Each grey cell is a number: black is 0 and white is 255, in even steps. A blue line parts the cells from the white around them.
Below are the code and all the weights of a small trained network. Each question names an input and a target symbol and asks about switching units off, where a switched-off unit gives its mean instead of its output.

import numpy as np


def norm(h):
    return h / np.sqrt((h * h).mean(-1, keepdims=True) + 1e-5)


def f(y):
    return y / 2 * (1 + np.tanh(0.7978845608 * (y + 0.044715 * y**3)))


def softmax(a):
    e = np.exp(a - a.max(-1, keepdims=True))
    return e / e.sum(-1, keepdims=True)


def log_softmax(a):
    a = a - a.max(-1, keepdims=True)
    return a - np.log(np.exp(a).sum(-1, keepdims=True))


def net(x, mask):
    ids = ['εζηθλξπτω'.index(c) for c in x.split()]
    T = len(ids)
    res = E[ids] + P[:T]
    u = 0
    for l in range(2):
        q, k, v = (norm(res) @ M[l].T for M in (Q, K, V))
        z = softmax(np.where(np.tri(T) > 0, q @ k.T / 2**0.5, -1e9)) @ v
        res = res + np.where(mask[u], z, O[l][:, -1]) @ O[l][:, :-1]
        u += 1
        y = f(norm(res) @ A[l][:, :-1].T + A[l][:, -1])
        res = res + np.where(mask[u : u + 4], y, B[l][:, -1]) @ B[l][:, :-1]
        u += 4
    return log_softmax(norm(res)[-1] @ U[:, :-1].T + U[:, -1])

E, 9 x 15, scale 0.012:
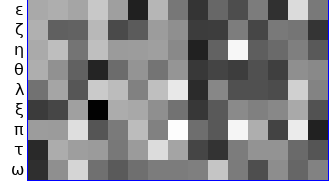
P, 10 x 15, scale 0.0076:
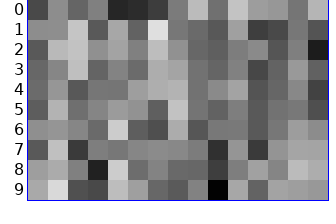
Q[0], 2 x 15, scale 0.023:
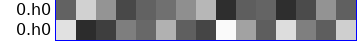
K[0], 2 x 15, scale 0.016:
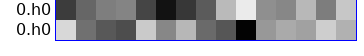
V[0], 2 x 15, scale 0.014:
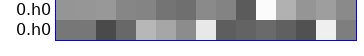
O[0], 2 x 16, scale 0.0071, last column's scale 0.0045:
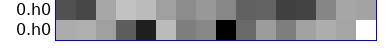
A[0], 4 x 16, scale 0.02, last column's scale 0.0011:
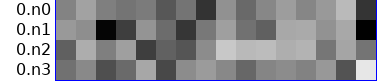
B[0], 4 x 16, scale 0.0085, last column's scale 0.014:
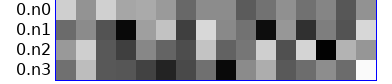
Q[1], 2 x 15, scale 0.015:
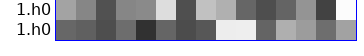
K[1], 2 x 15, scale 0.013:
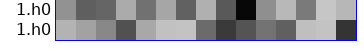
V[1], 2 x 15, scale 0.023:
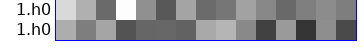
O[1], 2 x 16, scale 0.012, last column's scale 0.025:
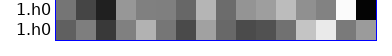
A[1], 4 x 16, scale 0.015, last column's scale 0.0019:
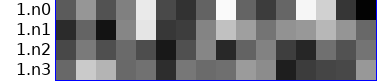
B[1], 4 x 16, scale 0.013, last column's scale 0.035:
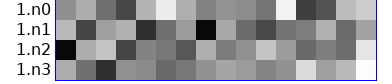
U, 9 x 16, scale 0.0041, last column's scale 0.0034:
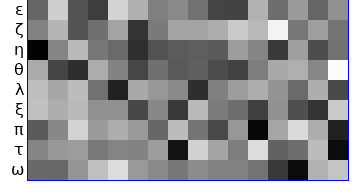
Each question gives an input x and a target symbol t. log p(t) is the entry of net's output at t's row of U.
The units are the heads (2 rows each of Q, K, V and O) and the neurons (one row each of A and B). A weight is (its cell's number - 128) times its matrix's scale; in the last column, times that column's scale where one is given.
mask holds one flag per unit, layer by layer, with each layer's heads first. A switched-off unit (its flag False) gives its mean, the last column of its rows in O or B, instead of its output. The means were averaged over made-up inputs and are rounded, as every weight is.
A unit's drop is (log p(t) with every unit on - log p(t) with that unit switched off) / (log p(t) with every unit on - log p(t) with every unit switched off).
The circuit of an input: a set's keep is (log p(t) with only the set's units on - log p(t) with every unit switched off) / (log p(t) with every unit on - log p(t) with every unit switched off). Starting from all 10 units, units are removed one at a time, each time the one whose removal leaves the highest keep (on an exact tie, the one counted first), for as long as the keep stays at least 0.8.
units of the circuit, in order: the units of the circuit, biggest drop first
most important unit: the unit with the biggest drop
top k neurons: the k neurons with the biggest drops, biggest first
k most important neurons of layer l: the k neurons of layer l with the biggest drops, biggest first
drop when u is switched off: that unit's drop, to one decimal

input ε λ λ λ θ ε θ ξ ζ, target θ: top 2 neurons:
[0.n1 1.n1]
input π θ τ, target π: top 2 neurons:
[1.n0 0.n1]
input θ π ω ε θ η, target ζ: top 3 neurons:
[1.n3 0.n2 0.n1]
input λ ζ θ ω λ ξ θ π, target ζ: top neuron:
[1.n3]
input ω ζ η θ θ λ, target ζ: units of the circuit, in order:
[0.n2 1.n3 1.h0]
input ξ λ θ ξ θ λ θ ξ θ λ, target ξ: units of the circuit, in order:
[0.h0 1.h0 0.n1 1.n0]
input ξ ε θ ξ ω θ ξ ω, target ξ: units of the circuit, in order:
[1.h0 0.n3 0.n1]
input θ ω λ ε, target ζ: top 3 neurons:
[1.n3 0.n1 0.n2]
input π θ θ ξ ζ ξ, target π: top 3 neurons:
[1.n0 0.n1 0.n3]
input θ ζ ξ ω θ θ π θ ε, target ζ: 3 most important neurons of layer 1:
[1.n3 1.n0 1.n1]
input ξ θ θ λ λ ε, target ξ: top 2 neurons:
[0.n1 0.n3]
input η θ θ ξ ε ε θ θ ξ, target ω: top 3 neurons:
[0.n1 1.n3 1.n2]
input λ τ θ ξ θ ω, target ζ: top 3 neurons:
[0.n2 1.n3 1.n0]
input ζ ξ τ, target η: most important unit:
0.h0
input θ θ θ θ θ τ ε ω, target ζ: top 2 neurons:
[0.n2 0.n1]
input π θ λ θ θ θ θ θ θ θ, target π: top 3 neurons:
[1.n0 0.n1 0.n3]
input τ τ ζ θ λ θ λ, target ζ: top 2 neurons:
[0.n1 1.n3]
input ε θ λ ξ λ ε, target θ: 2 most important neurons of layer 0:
[0.n1 0.n3]
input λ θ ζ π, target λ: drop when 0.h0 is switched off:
0.3
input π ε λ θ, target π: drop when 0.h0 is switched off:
1.1
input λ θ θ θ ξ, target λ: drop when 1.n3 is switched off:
0.1
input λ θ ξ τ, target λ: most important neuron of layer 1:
[1.n2]
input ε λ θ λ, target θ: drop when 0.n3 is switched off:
0.0
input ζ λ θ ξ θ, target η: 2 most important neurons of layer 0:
[0.n1 0.n2]
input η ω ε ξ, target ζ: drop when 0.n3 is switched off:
-0.3
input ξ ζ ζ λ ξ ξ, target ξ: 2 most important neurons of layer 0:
[0.n1 0.n3]
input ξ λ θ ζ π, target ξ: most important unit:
0.h0
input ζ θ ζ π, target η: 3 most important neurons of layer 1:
[1.n3 1.n0 1.n1]
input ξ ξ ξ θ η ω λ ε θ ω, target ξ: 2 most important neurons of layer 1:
[1.n0 1.n2]
